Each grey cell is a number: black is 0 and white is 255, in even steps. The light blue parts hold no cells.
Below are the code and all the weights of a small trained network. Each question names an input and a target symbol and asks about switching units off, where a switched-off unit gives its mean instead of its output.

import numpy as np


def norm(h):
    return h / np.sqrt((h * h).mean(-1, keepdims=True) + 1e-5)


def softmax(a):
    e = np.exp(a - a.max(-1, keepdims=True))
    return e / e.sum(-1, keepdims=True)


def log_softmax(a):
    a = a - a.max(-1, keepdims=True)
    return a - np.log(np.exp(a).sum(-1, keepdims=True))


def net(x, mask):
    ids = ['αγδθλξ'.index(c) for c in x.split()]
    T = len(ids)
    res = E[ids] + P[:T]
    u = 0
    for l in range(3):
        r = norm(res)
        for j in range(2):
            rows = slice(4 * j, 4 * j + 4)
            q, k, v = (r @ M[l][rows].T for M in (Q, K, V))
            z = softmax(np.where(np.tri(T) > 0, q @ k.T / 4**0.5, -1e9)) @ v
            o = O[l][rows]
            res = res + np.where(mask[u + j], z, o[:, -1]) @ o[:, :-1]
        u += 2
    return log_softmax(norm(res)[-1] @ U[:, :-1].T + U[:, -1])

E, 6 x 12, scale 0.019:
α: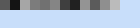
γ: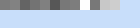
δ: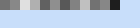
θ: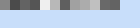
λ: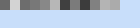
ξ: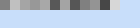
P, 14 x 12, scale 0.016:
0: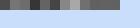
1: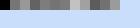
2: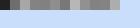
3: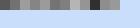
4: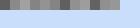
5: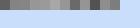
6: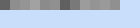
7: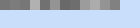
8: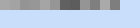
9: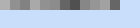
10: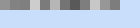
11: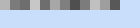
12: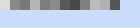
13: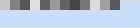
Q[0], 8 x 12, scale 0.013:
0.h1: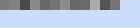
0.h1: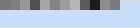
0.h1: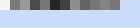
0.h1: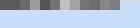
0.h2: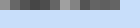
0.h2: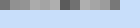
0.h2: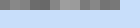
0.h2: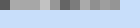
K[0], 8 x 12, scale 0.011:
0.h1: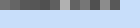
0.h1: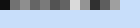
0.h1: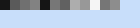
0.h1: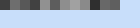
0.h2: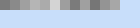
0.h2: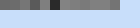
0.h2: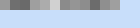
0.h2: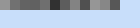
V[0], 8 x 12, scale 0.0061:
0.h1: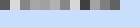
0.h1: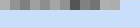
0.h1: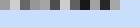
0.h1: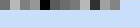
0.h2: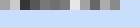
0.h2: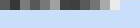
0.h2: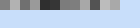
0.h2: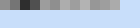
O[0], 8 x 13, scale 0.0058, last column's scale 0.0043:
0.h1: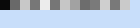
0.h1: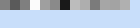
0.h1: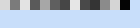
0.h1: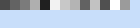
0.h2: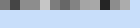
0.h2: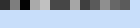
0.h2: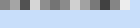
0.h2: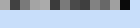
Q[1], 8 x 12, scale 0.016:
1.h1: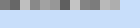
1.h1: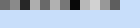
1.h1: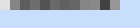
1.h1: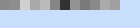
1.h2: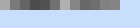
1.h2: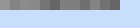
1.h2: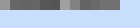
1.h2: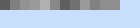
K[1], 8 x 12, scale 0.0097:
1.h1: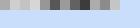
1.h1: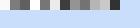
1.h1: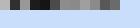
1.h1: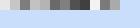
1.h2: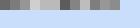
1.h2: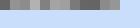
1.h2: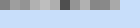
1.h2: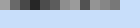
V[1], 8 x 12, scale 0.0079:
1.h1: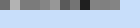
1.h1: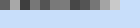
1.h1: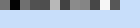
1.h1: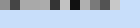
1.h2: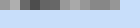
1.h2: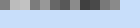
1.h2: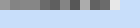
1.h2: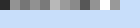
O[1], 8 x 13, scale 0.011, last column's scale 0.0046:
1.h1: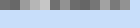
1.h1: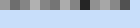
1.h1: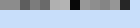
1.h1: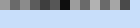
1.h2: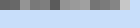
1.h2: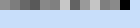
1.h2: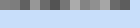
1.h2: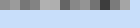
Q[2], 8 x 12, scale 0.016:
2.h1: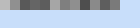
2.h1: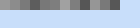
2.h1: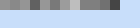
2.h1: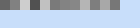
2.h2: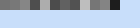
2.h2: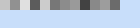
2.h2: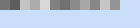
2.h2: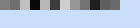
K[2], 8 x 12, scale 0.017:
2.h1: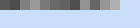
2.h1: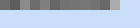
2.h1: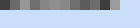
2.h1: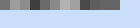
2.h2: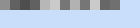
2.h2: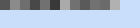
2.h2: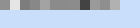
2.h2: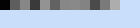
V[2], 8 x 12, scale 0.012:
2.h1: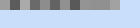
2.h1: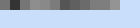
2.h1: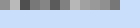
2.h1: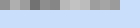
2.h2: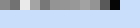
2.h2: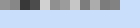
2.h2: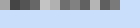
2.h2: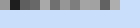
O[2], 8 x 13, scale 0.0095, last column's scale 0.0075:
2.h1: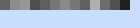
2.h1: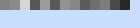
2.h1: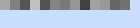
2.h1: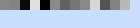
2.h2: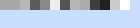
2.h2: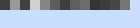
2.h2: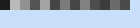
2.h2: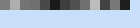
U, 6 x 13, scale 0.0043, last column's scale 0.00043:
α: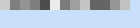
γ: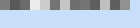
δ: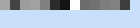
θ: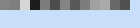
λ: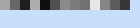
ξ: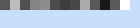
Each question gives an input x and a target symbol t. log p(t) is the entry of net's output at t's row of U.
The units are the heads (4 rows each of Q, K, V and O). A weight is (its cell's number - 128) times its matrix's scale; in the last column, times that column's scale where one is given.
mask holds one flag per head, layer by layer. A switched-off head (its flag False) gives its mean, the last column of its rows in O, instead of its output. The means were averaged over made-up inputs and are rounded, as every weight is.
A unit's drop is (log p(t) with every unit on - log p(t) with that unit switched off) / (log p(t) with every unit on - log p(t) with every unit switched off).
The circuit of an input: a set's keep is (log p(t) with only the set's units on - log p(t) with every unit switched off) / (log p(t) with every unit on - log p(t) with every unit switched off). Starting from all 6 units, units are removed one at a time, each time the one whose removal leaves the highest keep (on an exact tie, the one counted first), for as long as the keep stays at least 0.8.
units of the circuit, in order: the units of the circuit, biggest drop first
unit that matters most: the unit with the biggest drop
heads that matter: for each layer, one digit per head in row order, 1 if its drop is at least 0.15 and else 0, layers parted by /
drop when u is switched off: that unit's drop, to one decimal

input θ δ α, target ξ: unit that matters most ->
0.h1
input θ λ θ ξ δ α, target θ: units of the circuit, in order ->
[0.h2 2.h1]
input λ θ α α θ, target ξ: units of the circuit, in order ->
[2.h2 0.h1]
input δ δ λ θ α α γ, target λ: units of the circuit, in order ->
[0.h1 2.h2]
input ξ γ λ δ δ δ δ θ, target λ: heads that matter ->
10 / 01 / 10
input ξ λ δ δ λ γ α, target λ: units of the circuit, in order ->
[1.h2 2.h1]
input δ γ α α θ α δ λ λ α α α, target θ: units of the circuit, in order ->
[0.h1 1.h1 2.h1]
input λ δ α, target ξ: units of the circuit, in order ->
[1.h2 2.h2]
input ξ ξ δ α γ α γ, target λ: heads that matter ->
10 / 00 / 00
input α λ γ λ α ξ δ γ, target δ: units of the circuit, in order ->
[0.h1 1.h1]
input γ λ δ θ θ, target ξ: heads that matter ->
10 / 10 / 01
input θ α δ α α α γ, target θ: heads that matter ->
01 / 00 / 10
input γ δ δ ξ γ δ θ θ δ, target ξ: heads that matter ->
00 / 00 / 01
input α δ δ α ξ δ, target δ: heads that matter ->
10 / 10 / 00
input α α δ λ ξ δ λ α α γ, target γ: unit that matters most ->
0.h2
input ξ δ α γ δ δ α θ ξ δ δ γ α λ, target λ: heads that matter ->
10 / 01 / 10
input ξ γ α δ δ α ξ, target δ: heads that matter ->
00 / 10 / 00
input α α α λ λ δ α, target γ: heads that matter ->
00 / 10 / 00
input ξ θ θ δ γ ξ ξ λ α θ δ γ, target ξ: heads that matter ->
00 / 00 / 01
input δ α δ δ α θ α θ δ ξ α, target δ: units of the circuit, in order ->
[0.h1]
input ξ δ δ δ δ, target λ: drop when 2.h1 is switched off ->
0.3
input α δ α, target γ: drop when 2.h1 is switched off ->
0.1
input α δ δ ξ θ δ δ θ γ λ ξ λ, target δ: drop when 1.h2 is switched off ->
0.0
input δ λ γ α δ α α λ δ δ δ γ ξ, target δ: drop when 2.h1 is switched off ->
-0.1
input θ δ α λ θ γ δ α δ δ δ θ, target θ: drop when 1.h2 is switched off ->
0.2
